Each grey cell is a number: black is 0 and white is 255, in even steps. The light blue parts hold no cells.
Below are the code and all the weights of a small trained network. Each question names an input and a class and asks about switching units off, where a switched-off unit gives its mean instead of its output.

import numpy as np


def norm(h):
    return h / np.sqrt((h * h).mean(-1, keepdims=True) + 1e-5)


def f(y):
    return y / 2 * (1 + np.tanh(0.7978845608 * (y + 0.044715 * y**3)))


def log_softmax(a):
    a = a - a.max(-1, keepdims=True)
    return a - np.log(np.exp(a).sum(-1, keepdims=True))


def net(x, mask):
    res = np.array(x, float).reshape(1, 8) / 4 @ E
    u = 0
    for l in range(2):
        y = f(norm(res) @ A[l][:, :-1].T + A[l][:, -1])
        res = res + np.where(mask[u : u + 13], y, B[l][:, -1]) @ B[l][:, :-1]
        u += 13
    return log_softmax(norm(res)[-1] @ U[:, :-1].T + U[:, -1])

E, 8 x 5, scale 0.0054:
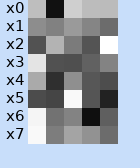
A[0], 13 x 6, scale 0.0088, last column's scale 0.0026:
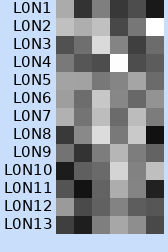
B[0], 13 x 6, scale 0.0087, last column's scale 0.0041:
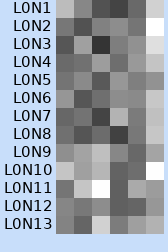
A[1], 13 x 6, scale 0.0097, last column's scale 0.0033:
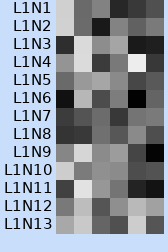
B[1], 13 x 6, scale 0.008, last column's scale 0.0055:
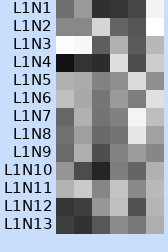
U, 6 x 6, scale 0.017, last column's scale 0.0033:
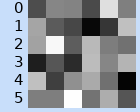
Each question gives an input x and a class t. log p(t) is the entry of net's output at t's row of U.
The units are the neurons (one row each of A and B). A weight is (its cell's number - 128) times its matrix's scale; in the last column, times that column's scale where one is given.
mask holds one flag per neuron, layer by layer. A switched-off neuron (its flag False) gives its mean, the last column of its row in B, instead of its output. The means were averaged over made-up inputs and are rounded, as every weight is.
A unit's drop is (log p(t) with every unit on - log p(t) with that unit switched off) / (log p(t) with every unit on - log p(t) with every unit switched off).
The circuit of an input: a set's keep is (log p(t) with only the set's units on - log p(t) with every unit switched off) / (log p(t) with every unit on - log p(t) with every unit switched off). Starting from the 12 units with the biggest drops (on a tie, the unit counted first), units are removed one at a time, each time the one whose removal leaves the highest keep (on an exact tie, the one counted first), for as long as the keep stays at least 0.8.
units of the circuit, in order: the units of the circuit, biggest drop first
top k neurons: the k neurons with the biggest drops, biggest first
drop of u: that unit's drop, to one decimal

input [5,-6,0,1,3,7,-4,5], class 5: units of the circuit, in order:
[L0N11]
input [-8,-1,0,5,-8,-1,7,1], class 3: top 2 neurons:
[L1N4; L0N10]
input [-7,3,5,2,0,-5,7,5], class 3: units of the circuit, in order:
[L1N4; L1N13]
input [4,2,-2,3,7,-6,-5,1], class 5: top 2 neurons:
[L0N11; L0N4]
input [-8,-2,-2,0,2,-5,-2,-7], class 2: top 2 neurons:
[L1N3; L1N6]
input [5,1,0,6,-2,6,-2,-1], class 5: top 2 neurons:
[L0N11; L0N13]
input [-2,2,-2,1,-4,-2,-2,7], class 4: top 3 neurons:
[L0N3; L0N11; L1N1]
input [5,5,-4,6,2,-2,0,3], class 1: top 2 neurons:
[L1N1; L0N1]
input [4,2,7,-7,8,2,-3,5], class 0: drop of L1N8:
0.1
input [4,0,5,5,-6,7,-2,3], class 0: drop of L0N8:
0.2
